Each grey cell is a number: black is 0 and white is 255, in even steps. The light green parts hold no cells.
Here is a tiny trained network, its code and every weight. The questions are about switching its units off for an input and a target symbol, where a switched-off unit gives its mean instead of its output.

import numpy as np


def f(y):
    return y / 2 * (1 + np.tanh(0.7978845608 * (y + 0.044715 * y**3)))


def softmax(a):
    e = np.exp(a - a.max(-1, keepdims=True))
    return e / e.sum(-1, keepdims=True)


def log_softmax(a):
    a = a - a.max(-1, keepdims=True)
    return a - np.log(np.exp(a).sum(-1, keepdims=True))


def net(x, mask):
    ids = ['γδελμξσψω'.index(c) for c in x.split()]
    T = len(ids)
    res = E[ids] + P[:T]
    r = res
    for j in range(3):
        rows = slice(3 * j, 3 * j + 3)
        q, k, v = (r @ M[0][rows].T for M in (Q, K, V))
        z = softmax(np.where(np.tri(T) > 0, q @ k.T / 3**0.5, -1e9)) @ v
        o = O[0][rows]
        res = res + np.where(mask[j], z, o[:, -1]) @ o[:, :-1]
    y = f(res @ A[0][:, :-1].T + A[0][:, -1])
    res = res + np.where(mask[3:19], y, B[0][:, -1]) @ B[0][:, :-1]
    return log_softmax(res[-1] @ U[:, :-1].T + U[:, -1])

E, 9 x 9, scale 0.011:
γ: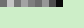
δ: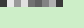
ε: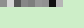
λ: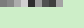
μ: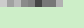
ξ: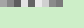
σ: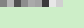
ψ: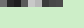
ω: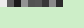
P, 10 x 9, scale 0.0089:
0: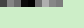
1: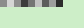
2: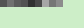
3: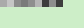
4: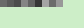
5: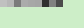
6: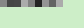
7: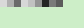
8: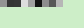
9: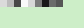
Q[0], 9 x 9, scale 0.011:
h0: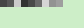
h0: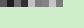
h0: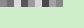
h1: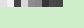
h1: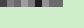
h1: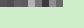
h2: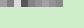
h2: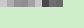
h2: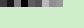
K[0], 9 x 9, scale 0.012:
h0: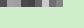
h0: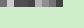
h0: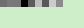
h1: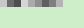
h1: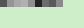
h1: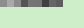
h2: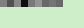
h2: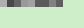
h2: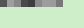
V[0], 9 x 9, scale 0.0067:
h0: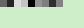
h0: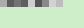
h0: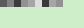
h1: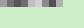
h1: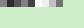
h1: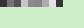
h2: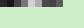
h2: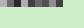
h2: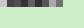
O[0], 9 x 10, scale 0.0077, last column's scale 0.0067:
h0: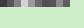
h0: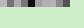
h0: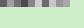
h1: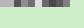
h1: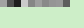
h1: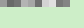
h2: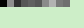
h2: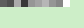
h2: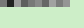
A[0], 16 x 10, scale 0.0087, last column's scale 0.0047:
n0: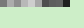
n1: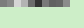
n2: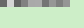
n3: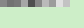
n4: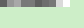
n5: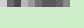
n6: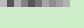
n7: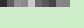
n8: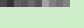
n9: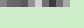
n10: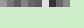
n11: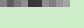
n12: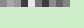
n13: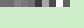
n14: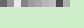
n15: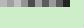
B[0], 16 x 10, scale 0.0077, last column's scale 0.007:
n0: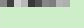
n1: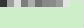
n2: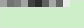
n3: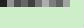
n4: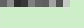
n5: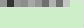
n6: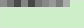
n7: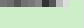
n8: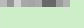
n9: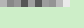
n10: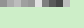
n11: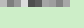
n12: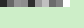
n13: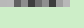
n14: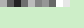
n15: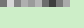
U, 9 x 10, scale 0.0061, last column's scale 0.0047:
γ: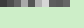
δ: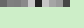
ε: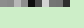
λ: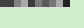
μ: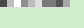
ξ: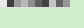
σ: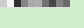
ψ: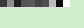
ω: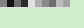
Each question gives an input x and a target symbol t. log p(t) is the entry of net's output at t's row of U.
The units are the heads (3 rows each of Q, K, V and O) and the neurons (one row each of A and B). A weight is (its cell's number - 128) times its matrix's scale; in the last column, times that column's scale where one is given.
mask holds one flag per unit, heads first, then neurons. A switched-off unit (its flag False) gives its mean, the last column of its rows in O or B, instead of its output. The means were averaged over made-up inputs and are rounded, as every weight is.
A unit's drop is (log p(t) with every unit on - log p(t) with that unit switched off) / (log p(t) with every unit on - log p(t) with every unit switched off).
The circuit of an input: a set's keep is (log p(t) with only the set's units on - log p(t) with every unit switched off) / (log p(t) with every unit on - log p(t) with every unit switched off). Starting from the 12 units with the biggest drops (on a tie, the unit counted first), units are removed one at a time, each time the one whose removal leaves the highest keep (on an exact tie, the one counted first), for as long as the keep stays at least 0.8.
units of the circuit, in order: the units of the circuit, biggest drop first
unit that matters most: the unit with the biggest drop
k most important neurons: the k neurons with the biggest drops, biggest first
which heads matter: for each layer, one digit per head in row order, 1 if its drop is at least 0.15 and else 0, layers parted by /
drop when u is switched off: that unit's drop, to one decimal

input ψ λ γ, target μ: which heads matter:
100
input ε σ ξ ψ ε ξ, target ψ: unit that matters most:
h2
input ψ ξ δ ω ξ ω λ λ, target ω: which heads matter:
001
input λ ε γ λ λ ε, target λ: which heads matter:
100
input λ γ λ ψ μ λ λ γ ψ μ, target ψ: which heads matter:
001
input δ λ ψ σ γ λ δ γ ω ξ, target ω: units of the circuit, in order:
(h2; n14)
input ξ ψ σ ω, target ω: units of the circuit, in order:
(h2; n2)
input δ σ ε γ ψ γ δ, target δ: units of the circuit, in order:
(h1; n14)
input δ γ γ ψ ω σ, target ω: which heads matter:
101
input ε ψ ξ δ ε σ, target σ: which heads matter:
110
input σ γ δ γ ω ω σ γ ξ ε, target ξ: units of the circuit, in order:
(h1; n5; n0)
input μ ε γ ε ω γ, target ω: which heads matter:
001
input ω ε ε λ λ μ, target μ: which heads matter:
011
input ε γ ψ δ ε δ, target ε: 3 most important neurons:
(n0; n2; n12)
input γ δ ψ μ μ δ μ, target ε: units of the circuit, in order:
(h0; n13)
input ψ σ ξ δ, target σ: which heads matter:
100
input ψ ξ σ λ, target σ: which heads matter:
100
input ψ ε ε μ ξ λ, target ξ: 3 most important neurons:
(n5; n12; n0)
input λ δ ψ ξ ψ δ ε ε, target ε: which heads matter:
010
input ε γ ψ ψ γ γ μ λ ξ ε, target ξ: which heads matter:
010
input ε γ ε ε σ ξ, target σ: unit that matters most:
h0
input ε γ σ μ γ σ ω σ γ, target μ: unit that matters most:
n10
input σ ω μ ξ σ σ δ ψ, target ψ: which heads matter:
101
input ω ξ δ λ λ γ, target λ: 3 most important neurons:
(n0; n7; n12)
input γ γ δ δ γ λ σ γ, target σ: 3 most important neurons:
(n14; n15; n1)
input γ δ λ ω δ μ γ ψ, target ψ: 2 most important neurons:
(n2; n14)
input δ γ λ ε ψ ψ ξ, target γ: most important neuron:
(n3)
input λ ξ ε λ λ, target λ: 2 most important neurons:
(n7; n0)
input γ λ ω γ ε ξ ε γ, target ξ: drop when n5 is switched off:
0.2
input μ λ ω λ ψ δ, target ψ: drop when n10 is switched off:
0.0
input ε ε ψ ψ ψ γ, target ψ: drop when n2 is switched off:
0.1
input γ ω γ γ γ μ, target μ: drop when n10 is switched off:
-0.1
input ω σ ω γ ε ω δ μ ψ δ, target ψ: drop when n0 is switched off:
0.0
